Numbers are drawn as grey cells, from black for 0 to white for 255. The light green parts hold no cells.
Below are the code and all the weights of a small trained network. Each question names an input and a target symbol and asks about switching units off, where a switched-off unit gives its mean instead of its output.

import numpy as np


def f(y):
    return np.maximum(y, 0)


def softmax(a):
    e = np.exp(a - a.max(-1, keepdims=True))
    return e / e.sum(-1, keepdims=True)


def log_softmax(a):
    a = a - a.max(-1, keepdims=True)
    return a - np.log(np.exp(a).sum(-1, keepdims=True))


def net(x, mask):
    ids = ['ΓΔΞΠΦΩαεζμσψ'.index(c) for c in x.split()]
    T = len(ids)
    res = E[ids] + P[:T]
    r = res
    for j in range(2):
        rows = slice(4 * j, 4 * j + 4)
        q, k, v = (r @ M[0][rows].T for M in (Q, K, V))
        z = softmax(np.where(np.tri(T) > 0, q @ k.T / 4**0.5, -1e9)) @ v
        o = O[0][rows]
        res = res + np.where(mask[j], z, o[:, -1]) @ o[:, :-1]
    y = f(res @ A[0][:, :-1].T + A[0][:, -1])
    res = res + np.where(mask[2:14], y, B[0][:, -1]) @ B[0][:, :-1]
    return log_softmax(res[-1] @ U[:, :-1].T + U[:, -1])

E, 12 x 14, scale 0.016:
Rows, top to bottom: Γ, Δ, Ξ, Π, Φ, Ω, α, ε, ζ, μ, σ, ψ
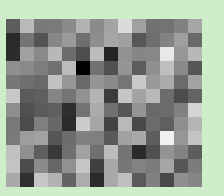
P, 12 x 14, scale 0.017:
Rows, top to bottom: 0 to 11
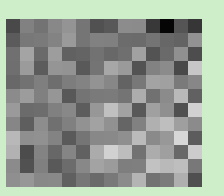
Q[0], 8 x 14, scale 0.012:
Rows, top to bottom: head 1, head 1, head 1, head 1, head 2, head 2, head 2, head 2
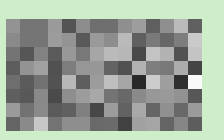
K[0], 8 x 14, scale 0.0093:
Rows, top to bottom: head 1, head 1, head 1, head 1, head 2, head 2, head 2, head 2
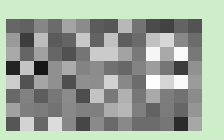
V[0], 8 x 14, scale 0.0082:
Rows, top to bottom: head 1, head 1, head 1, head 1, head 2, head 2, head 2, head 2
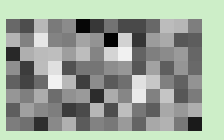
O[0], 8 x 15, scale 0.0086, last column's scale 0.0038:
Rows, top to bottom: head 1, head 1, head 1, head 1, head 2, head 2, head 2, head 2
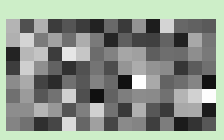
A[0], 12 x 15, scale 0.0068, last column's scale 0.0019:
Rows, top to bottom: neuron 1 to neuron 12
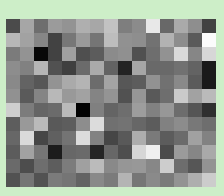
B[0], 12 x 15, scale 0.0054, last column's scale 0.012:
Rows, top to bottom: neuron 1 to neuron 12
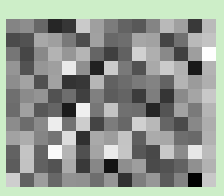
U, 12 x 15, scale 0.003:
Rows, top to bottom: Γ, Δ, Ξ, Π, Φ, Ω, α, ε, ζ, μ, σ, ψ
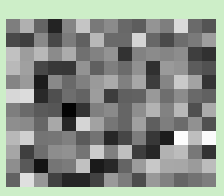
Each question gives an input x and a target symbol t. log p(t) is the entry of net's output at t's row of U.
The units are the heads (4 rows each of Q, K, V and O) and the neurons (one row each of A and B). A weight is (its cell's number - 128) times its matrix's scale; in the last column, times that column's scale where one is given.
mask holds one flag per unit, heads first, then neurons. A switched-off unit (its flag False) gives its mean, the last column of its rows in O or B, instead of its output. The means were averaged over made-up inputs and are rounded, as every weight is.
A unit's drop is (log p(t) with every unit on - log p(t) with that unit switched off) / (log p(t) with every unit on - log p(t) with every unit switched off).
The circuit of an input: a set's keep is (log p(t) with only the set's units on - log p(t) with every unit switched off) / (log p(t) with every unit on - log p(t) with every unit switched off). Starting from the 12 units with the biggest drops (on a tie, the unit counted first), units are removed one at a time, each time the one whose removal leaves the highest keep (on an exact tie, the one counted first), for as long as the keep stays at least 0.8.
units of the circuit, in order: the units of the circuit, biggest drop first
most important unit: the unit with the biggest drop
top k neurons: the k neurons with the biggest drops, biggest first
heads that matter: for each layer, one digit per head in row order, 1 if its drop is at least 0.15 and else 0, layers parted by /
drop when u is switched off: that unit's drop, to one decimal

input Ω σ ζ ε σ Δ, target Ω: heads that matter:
11
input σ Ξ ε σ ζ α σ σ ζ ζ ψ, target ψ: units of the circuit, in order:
[head 1]
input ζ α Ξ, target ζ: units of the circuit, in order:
[head 2; head 1]
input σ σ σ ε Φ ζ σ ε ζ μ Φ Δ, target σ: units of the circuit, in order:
[head 2; neuron 3]
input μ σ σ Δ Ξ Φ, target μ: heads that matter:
01
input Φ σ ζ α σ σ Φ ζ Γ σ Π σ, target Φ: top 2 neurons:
[neuron 10; neuron 7]
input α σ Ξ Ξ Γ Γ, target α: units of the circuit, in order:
[head 1; head 2]
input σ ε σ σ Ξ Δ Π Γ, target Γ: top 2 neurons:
[neuron 1; neuron 3]
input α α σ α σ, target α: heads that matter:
10
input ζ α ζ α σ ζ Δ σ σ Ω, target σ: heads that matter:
01
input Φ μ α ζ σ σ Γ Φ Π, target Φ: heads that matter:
01
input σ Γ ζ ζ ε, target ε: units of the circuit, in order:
[head 2; neuron 8]
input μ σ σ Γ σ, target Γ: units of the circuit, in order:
[head 1; neuron 1]
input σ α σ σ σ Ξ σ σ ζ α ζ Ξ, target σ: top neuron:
[neuron 3]
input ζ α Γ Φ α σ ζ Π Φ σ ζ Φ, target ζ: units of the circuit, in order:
[head 2; head 1; neuron 6]
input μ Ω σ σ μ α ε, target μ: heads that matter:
01
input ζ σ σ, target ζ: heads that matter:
11
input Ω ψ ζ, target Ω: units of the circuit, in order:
[head 1; head 2; neuron 9]
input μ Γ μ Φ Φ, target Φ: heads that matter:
01
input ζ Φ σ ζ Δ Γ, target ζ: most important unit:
head 2
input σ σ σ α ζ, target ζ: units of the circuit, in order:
[head 2; neuron 6]
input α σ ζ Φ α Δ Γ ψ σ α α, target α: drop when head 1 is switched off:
0.6
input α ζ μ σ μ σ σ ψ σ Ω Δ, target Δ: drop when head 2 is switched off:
0.5
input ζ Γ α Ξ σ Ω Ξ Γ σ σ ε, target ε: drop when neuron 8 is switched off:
0.3
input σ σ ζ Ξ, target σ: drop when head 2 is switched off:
0.8
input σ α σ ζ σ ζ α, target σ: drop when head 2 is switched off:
0.9
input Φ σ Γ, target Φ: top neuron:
[neuron 10]
